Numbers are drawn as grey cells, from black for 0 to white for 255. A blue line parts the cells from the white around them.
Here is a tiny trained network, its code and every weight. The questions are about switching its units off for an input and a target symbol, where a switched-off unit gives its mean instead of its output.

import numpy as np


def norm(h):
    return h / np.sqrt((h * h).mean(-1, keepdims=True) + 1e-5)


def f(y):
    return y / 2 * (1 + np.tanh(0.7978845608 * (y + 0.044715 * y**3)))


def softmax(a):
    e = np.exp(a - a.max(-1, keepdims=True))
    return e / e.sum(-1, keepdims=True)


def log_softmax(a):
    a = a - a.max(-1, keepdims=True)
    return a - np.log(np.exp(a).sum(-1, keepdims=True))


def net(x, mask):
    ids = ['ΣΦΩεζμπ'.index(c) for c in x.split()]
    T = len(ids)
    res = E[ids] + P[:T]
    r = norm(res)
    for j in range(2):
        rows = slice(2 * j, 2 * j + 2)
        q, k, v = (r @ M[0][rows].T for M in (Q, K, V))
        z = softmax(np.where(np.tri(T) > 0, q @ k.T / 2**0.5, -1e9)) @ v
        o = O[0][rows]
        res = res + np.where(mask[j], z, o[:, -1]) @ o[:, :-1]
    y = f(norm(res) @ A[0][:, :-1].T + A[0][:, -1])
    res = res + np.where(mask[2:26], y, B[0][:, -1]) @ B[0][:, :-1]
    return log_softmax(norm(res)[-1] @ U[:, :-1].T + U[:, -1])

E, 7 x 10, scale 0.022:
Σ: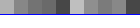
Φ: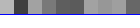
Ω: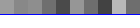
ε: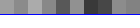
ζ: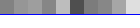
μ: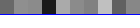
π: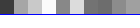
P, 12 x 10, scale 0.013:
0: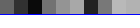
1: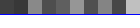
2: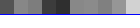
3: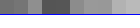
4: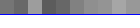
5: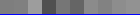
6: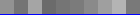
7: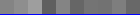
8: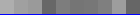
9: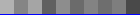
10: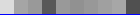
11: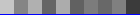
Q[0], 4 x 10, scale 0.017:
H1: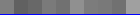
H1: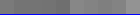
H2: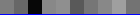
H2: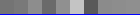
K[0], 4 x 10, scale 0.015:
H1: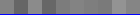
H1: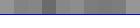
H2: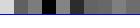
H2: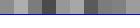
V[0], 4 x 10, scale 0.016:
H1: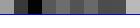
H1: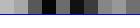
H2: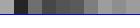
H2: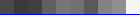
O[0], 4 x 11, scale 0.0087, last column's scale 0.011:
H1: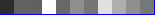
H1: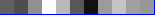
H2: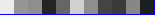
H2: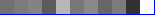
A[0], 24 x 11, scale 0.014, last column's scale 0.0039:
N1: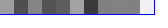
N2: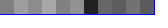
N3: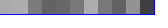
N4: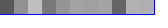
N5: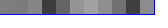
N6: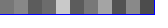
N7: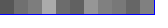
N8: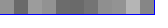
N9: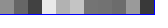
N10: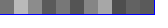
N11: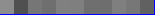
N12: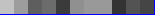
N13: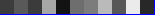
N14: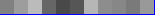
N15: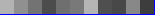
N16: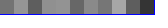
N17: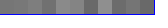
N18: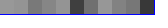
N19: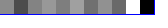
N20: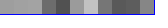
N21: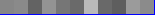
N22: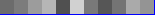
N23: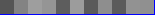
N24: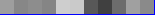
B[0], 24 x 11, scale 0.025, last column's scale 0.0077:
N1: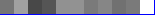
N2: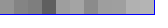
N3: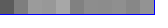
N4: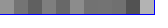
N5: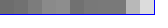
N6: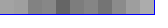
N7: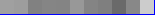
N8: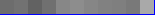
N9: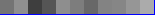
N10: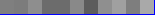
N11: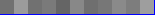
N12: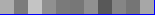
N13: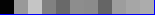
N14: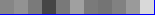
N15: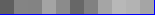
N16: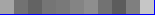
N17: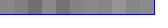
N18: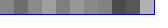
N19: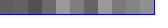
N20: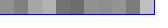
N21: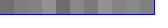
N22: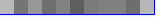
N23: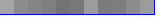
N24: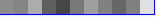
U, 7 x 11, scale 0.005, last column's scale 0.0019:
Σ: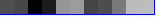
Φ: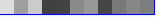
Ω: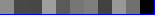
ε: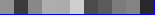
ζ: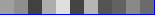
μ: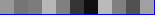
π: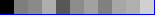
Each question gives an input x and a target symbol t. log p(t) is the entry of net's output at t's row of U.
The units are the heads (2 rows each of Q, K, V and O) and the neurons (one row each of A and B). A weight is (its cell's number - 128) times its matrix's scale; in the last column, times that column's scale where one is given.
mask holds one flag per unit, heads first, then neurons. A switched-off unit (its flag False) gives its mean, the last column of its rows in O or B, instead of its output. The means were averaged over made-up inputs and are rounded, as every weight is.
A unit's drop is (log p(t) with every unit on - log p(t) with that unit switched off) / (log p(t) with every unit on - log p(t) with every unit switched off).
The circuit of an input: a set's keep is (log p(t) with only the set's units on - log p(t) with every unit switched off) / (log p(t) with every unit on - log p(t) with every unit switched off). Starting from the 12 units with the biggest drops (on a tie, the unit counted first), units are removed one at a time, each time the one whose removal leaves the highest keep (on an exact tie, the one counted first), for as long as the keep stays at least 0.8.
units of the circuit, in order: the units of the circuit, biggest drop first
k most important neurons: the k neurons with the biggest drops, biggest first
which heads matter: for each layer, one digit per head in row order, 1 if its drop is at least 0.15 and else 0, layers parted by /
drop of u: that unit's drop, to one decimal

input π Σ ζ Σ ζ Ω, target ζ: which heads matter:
01
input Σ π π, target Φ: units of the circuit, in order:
[N22]
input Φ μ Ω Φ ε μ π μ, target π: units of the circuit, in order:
[H2; N13]
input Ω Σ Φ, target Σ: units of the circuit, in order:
[H1; H2; N1]
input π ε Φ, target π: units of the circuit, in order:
[H1; N13]
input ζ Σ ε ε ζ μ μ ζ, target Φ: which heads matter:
01
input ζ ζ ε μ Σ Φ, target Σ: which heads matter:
11
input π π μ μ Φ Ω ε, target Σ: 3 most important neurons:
[N24; N20; N12]
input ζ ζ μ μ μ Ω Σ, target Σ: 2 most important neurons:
[N1; N5]
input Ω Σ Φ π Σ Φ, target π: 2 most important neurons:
[N13; N1]
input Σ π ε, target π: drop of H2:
0.2
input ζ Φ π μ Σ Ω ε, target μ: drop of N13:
0.3
